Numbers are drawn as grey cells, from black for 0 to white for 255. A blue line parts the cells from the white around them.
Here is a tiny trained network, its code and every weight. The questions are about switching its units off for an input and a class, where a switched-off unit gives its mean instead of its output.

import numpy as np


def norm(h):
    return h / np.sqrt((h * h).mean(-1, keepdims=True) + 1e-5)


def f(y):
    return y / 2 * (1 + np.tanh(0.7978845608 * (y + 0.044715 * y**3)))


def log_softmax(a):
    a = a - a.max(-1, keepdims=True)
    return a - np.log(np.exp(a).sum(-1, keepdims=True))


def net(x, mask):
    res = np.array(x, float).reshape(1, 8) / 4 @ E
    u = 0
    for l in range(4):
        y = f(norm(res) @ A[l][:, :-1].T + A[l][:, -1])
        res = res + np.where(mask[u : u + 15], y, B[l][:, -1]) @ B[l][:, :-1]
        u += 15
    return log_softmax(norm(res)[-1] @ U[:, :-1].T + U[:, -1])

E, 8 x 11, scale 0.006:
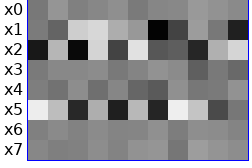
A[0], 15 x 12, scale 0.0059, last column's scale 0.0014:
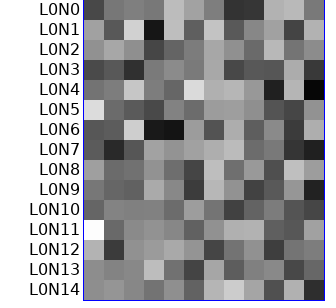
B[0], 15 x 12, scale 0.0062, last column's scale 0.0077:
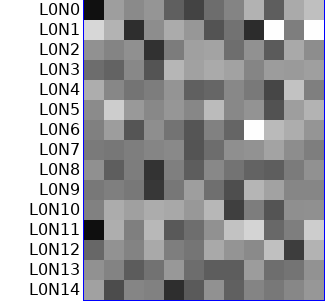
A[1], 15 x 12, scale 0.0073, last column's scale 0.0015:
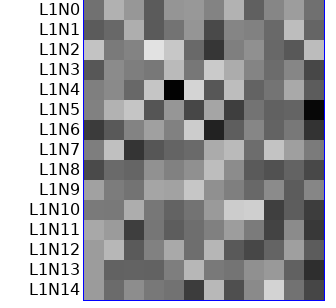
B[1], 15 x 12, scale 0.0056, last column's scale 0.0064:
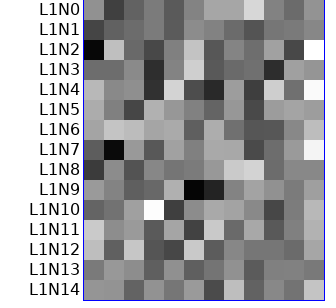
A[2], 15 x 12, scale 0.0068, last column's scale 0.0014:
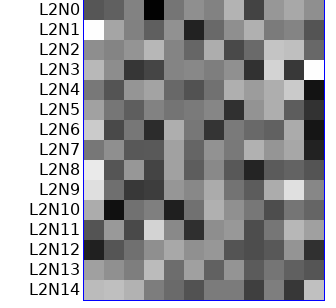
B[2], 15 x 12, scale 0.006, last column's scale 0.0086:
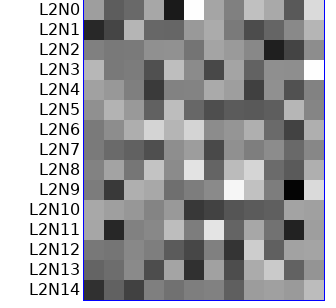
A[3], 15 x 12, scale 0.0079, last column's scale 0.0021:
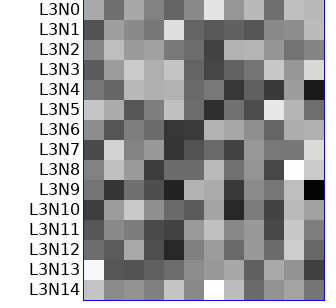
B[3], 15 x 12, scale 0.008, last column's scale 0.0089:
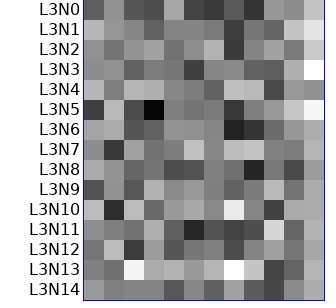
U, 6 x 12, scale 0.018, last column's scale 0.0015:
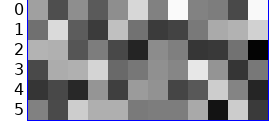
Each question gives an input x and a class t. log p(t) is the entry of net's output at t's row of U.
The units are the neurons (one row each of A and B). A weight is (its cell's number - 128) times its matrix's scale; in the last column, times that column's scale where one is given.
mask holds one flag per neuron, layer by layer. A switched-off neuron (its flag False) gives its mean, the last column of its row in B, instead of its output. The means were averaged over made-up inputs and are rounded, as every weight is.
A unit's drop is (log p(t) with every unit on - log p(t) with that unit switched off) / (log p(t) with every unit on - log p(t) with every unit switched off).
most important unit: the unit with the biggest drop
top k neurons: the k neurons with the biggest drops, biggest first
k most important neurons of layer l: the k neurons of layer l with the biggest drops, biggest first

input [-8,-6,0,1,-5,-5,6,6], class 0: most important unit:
L0N11
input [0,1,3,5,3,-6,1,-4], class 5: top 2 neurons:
L3N10, L0N0
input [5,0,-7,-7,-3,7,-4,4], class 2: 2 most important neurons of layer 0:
L0N5, L0N14
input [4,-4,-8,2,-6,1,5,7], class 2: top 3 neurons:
L0N11, L1N4, L0N5
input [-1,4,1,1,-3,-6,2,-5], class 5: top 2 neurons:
L0N0, L1N4
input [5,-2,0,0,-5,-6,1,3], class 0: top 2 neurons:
L0N1, L0N11
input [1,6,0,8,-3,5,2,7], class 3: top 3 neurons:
L0N1, L0N11, L1N10
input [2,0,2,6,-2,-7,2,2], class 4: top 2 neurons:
L0N0, L0N3
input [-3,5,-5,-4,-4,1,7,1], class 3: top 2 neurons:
L0N11, L1N4
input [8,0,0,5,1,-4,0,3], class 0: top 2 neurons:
L0N1, L0N11
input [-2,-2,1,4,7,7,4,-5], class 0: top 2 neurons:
L1N4, L0N0
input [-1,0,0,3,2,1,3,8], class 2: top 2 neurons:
L0N1, L1N10
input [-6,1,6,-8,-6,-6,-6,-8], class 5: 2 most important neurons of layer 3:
L3N10, L3N4
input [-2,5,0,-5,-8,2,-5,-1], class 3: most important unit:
L0N1
